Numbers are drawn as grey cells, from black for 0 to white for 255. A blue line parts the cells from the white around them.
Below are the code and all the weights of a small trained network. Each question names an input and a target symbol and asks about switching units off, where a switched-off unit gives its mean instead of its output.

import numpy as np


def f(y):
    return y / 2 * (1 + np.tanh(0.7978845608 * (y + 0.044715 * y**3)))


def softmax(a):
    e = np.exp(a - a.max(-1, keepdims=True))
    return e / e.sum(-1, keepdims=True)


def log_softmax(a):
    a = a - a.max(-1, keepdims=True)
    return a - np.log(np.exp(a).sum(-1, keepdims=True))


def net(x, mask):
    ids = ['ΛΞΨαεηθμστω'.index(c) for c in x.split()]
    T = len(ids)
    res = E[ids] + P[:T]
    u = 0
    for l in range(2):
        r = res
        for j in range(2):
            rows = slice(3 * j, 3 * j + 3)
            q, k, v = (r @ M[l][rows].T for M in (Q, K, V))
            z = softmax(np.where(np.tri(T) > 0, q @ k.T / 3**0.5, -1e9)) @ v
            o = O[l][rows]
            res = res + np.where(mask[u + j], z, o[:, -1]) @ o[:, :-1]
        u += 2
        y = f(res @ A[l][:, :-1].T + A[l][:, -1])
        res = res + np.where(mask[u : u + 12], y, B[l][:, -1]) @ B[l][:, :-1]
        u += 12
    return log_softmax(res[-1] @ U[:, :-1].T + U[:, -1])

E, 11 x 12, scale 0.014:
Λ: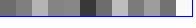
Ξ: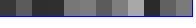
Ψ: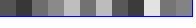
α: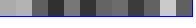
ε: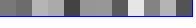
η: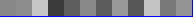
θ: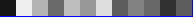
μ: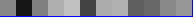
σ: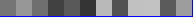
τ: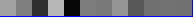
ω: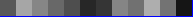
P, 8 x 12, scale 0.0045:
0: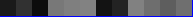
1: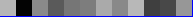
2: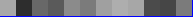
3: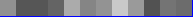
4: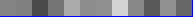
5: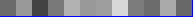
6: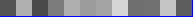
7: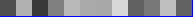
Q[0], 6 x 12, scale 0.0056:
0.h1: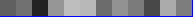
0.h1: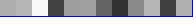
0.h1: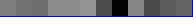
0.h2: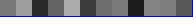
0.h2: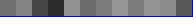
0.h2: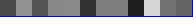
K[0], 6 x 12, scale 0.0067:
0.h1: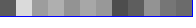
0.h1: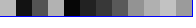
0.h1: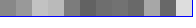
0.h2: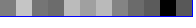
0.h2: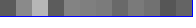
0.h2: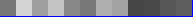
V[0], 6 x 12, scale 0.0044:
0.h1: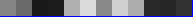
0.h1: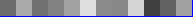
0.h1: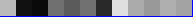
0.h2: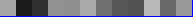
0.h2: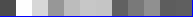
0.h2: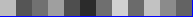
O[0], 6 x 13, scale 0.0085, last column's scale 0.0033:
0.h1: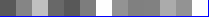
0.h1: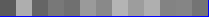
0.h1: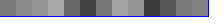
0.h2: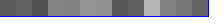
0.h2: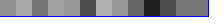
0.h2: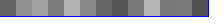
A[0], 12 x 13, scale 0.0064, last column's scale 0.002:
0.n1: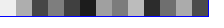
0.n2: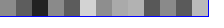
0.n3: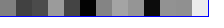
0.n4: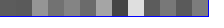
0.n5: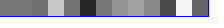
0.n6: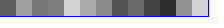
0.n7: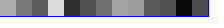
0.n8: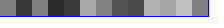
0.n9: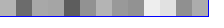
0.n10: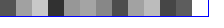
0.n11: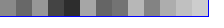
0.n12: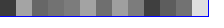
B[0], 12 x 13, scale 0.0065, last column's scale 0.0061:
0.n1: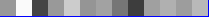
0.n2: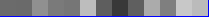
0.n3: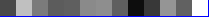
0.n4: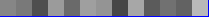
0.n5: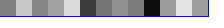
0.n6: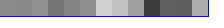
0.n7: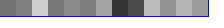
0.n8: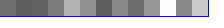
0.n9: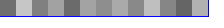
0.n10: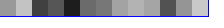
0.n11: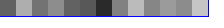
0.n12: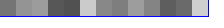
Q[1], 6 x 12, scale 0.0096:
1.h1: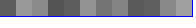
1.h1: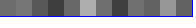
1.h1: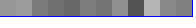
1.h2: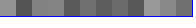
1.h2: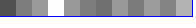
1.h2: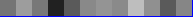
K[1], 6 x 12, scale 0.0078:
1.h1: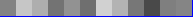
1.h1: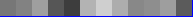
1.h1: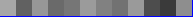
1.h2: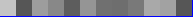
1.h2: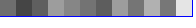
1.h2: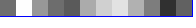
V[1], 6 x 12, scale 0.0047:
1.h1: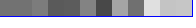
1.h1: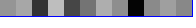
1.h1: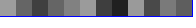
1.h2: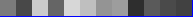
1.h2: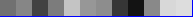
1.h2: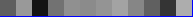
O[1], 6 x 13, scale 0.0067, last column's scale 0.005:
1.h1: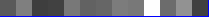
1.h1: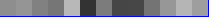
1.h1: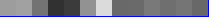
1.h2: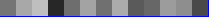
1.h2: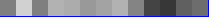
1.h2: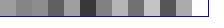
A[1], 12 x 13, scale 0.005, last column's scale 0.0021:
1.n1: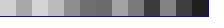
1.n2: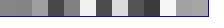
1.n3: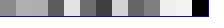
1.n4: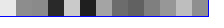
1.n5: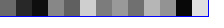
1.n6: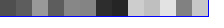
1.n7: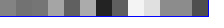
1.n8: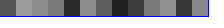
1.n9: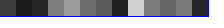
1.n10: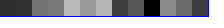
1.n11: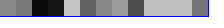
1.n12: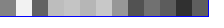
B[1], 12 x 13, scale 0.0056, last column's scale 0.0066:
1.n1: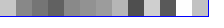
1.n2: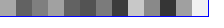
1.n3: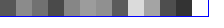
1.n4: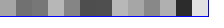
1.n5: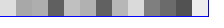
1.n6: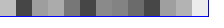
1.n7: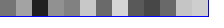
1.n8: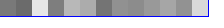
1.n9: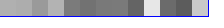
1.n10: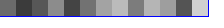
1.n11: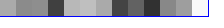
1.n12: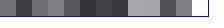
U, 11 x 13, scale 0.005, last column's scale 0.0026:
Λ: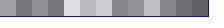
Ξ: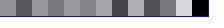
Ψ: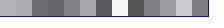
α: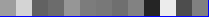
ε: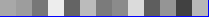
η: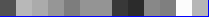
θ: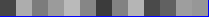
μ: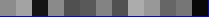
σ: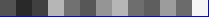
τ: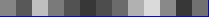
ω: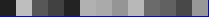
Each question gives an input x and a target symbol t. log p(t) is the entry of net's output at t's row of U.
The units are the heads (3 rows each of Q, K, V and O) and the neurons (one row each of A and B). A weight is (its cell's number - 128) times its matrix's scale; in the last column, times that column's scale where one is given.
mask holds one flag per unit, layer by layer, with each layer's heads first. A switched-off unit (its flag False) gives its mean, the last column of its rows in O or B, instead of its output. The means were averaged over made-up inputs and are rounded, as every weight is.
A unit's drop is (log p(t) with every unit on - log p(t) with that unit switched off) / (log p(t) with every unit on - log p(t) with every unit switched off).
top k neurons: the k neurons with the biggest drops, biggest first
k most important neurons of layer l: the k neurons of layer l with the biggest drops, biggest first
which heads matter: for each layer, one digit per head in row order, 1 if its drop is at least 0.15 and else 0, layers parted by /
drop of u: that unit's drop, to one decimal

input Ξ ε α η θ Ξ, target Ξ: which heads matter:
10 / 01
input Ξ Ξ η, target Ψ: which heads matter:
01 / 11
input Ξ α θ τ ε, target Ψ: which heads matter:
00 / 01
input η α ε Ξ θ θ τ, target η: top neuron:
(0.n2)
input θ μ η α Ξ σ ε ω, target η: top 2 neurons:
(1.n1 0.n7)
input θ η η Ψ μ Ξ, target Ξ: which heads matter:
11 / 01
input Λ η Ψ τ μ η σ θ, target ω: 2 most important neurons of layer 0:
(0.n3 0.n6)
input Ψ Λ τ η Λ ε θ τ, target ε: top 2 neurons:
(0.n10 0.n2)
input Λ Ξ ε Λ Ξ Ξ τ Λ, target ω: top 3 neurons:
(1.n3 0.n9 1.n6)
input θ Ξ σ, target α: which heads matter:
11 / 01
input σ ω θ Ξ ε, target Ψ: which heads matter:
10 / 01
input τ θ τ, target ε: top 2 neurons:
(0.n8 0.n10)
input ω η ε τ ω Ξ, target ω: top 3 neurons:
(0.n12 0.n3 0.n6)
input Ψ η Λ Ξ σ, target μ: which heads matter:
01 / 01
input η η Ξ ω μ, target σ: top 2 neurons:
(0.n3 1.n10)
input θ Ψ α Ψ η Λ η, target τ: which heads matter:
11 / 01
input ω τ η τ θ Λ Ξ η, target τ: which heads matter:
00 / 01
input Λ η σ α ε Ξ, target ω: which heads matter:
10 / 10
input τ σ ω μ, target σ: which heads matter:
10 / 01
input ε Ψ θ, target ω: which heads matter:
00 / 00
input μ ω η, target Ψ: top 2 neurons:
(1.n7 0.n10)
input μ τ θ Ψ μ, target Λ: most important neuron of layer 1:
(1.n11)
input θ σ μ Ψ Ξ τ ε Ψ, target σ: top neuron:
(0.n10)
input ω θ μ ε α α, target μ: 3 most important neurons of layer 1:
(1.n12 1.n2 1.n1)
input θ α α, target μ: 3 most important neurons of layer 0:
(0.n1 0.n3 0.n10)
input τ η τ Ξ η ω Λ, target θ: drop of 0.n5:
0.8
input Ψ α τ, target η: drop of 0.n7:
0.2
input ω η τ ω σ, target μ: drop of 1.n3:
-0.1
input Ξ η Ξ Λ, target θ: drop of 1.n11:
0.0
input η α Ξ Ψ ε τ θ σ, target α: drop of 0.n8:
0.1
